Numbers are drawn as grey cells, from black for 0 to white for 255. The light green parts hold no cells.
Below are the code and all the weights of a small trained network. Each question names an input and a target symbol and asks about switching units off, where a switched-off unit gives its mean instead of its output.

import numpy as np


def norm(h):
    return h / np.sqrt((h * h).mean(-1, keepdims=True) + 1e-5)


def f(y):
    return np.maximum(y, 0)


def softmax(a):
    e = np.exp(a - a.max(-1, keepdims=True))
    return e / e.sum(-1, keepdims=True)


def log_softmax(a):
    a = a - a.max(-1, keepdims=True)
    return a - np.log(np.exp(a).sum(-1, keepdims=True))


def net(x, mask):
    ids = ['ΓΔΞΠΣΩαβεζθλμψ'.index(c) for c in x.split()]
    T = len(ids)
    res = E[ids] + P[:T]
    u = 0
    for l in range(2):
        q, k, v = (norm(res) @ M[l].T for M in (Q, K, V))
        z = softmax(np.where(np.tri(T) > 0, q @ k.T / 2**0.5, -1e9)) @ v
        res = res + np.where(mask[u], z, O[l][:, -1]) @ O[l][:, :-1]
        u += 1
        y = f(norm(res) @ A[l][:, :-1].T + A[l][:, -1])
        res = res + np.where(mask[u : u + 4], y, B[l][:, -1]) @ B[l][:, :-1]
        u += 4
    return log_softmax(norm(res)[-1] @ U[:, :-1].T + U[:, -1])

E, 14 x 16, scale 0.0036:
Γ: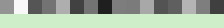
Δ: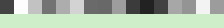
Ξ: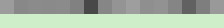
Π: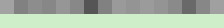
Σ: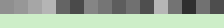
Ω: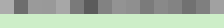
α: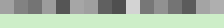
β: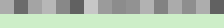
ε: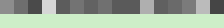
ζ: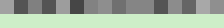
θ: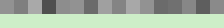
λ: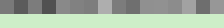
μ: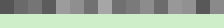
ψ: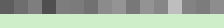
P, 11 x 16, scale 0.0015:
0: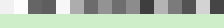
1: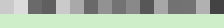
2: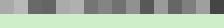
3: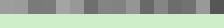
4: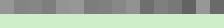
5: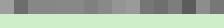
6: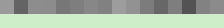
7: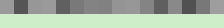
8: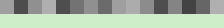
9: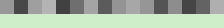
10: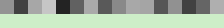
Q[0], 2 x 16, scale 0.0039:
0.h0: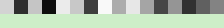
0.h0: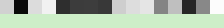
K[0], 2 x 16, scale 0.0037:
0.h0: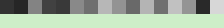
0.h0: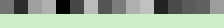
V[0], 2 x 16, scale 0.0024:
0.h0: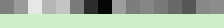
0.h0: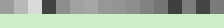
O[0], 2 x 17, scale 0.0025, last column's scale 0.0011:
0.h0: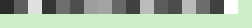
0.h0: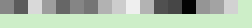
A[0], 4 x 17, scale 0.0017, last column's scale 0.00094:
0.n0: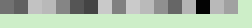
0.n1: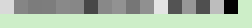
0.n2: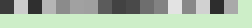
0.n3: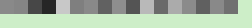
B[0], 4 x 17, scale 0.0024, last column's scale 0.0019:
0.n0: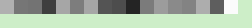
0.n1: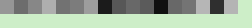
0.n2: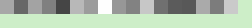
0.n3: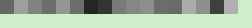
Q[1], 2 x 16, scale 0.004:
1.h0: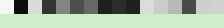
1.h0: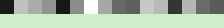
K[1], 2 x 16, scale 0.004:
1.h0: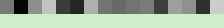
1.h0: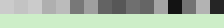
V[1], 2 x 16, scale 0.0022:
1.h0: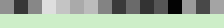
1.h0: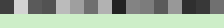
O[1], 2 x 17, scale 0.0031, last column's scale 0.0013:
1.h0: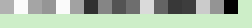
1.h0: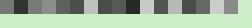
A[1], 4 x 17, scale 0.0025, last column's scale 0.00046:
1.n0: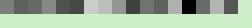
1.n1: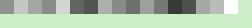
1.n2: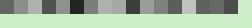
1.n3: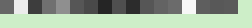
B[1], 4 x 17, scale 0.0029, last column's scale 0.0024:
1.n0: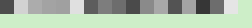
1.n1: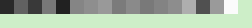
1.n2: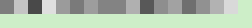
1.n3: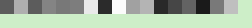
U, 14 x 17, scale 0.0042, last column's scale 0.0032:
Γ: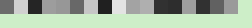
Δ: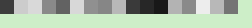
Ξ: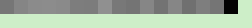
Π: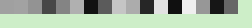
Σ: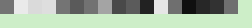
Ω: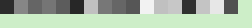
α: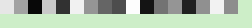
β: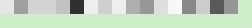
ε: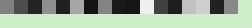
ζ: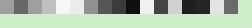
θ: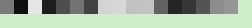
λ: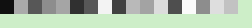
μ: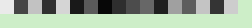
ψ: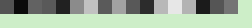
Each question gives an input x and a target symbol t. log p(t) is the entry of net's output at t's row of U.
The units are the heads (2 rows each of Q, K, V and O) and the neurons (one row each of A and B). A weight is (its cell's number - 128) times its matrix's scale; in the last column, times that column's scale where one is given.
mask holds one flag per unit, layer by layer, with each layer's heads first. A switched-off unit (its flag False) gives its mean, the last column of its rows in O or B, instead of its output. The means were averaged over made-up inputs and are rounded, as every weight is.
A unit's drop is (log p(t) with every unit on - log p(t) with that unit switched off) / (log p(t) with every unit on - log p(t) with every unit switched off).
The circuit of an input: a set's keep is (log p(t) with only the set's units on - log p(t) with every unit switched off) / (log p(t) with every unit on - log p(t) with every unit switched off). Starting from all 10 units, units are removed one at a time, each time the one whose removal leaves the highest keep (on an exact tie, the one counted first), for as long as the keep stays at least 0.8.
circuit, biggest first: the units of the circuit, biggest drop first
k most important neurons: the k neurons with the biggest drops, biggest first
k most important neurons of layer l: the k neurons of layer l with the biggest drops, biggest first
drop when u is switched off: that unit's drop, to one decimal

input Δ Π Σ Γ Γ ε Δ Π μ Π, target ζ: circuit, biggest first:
(1.h0)
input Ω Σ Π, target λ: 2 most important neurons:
(1.n1 1.n2)
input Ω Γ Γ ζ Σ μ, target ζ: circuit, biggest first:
(1.h0 0.h0)
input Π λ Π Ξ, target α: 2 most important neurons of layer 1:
(1.n1 1.n0)
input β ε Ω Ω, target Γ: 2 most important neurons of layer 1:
(1.n3 1.n1)
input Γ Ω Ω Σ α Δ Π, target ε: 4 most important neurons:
(1.n1 0.n0 0.n1 1.n3)
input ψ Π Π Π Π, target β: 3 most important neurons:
(1.n2 1.n1 1.n0)
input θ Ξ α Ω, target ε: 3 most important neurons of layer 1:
(1.n1 1.n2 1.n3)
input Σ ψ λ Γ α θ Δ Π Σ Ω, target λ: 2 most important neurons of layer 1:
(1.n1 1.n2)
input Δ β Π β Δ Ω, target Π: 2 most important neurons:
(0.n0 1.n1)
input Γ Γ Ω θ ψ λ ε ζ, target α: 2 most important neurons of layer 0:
(0.n3 0.n0)
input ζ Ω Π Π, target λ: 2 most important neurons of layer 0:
(0.n1 0.n3)
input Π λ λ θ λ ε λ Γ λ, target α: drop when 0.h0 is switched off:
0.6
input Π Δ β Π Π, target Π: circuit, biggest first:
(1.h0)
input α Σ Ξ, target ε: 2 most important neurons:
(1.n1 0.n1)
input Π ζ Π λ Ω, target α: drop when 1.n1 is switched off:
0.1
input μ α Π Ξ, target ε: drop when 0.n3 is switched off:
0.1
